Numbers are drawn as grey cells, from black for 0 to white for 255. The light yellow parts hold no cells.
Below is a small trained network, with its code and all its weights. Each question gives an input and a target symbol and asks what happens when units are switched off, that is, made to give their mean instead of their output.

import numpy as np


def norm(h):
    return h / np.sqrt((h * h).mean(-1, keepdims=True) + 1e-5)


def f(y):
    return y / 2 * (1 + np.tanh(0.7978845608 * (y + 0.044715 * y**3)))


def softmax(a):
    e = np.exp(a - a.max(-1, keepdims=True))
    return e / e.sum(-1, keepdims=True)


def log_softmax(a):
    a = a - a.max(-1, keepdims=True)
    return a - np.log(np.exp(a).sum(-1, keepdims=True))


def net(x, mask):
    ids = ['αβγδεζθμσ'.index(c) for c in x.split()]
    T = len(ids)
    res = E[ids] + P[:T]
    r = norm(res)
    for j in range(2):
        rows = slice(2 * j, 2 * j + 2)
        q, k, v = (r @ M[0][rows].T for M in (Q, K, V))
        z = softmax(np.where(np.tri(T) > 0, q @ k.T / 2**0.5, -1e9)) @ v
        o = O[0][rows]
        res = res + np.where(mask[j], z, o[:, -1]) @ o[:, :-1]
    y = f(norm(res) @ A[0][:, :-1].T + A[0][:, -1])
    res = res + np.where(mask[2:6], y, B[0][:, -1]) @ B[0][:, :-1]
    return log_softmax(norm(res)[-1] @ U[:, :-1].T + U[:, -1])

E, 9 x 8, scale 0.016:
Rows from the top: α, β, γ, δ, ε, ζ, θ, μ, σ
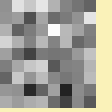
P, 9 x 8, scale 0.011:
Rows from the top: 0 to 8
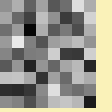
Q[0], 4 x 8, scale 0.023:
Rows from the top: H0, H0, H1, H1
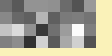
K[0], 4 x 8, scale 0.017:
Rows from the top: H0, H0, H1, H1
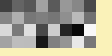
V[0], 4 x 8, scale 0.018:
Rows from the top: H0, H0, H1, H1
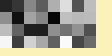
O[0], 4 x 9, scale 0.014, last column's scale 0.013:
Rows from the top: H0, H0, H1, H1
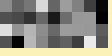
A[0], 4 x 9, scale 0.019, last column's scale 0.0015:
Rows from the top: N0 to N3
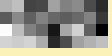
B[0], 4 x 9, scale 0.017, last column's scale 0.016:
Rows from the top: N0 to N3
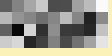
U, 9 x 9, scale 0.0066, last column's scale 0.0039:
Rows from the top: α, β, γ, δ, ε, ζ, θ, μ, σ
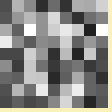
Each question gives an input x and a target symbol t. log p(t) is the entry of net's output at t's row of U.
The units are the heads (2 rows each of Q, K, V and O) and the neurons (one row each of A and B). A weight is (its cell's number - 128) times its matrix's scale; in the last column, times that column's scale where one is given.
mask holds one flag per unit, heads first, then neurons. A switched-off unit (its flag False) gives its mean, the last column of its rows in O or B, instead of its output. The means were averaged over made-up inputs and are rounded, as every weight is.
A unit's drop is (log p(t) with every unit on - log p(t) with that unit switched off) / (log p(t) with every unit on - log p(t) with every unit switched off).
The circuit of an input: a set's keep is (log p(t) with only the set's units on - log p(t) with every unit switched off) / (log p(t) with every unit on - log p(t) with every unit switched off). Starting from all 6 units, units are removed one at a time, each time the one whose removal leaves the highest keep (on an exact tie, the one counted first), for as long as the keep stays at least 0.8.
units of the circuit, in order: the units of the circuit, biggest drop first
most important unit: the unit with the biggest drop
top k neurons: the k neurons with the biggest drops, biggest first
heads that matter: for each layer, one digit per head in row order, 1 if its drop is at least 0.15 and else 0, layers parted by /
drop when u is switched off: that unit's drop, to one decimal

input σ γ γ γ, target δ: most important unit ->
H1
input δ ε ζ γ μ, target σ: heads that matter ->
11
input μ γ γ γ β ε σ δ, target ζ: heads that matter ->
11
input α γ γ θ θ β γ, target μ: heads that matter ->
01
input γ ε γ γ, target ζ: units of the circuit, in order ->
[N2; H1; H0]
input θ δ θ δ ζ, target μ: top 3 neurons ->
[N2; N0; N3]
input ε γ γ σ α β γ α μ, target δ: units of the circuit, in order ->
[H1; N2; N0]
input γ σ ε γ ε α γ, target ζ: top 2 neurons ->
[N2; N0]
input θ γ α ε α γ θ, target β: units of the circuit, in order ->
[H1; H0]
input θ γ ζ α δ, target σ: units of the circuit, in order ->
[H1; H0; N1; N0]
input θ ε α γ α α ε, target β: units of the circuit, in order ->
[H1; N3; H0]
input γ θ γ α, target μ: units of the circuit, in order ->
[H1; N2; N0]
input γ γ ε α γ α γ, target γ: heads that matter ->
10
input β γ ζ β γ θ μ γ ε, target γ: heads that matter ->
01
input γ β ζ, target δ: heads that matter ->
00
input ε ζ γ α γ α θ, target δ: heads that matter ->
11
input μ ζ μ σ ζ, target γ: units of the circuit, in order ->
[H1]
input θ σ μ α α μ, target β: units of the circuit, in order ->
[H1; H0]
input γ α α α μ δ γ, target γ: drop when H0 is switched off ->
0.2
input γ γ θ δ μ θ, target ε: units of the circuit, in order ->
[H1]
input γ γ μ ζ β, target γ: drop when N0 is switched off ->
-0.1
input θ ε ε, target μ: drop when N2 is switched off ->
0.2
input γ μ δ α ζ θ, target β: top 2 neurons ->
[N3; N0]
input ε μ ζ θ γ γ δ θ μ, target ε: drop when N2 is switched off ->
0.0
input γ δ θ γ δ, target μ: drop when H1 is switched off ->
0.3
